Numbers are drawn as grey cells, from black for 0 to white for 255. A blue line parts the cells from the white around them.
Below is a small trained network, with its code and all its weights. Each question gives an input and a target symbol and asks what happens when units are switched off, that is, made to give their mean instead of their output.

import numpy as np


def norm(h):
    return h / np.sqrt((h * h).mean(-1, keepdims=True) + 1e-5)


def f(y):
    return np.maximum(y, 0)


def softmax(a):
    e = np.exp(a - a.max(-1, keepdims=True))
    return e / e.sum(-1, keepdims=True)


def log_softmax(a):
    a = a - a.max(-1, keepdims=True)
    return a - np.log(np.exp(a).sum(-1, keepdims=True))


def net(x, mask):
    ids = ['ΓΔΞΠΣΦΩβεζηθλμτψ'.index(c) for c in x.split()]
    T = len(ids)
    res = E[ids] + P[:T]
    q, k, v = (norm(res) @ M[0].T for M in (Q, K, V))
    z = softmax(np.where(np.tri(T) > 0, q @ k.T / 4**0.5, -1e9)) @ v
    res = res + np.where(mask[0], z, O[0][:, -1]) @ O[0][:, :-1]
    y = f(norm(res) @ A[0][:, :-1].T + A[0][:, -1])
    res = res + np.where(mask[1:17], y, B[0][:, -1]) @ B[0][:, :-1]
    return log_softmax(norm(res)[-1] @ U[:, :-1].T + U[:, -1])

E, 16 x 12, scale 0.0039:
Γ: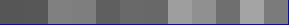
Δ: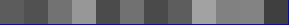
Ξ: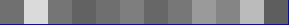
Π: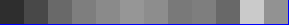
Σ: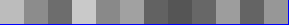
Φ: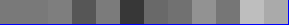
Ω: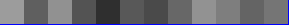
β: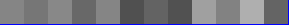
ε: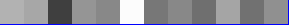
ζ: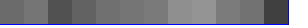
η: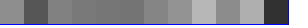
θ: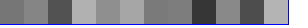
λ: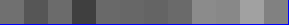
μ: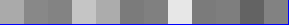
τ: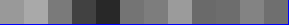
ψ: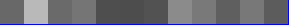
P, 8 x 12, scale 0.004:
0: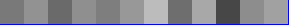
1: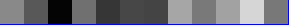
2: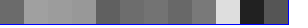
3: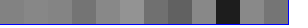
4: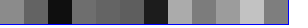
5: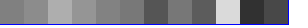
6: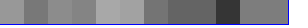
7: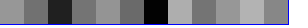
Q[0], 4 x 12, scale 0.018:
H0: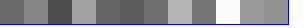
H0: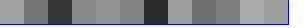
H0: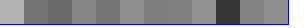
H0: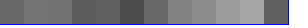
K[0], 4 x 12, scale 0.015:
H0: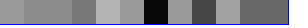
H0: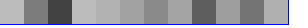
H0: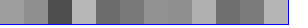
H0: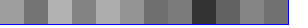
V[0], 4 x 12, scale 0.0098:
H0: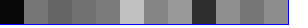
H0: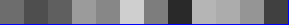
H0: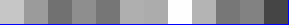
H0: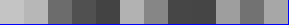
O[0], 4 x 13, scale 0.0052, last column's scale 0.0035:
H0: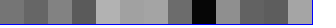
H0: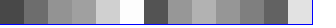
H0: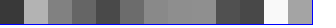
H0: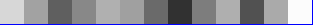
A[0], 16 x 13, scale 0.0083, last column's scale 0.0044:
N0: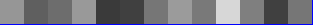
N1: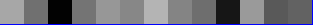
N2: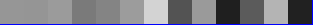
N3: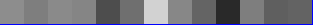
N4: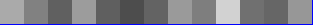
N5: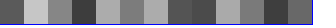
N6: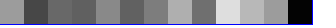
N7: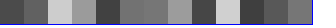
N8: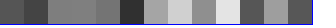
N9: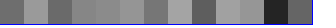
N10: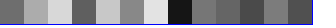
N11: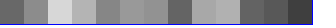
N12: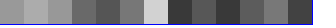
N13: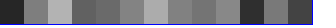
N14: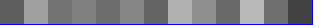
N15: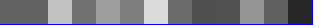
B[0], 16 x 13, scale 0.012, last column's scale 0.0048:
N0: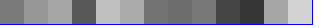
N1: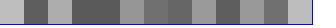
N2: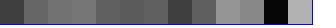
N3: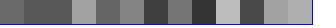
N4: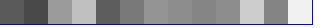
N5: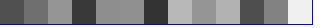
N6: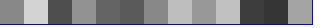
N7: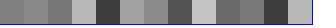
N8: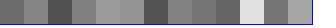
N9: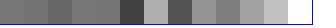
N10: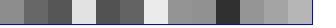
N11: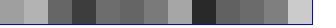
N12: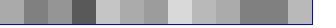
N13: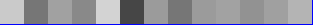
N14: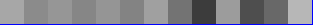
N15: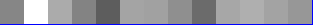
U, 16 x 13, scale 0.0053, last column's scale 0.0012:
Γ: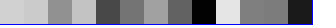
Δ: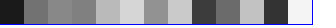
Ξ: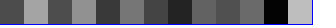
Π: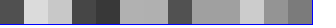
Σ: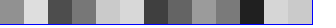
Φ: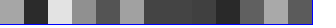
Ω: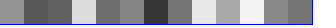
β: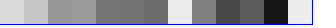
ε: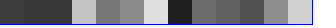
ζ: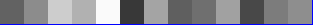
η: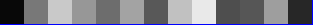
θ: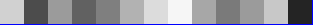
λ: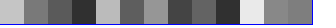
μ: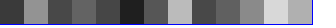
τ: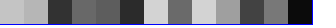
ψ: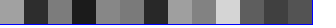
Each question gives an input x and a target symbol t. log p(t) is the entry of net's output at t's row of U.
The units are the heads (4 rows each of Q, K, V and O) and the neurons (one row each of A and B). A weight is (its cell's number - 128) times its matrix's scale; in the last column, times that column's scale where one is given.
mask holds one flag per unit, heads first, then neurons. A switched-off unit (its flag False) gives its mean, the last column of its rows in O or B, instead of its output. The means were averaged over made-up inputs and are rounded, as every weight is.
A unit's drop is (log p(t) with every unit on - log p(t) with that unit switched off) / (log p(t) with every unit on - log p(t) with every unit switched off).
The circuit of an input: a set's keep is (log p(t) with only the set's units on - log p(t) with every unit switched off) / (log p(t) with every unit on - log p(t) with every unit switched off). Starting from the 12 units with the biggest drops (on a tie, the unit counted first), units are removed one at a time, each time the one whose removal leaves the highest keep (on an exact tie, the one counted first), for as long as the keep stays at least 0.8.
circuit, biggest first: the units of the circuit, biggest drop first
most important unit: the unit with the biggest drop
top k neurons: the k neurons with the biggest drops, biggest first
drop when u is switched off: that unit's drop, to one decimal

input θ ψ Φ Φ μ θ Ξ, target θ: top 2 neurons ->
N10, N5
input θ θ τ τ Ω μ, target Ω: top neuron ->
N8
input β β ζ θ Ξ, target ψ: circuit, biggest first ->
H0, N5
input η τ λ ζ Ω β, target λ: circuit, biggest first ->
H0, N11, N9, N5
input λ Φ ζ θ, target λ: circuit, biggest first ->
H0, N9, N11
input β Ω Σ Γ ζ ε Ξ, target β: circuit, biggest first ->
H0, N14, N11
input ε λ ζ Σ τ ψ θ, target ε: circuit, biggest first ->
N10, N2
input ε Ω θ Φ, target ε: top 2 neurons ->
N10, N2
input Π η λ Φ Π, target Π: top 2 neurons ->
N15, N9
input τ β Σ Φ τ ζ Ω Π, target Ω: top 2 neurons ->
N0, N5
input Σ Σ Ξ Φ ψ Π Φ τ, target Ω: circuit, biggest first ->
H0, N4
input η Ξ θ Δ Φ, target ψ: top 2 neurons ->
N5, N6
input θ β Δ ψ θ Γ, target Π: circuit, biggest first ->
H0, N15, N9
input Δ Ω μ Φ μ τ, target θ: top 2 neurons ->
N12, N10
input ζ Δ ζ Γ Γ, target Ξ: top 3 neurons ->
N7, N6, N8
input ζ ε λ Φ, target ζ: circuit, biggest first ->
H0, N13, N14, N2
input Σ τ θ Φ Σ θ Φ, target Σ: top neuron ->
N4
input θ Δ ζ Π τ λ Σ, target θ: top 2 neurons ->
N10, N5
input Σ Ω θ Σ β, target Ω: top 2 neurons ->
N4, N5
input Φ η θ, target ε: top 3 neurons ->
N10, N7, N9
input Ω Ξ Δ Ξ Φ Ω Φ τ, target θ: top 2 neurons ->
N12, N4
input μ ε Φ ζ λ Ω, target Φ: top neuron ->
N0
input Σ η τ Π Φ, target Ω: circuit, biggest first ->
H0, N0
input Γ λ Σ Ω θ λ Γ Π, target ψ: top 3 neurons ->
N5, N1, N6
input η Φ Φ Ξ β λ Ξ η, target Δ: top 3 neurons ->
N14, N8, N9
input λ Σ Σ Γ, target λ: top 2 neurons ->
N9, N5
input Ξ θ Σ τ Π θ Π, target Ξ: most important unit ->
N2
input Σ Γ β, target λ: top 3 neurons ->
N11, N9, N5
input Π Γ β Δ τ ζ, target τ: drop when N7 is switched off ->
0.7
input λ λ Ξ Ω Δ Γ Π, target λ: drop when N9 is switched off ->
0.2
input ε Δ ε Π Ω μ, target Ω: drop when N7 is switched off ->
0.2
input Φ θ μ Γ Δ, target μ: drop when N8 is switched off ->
0.1
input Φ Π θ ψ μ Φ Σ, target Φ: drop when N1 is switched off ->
0.1
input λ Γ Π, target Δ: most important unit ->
H0
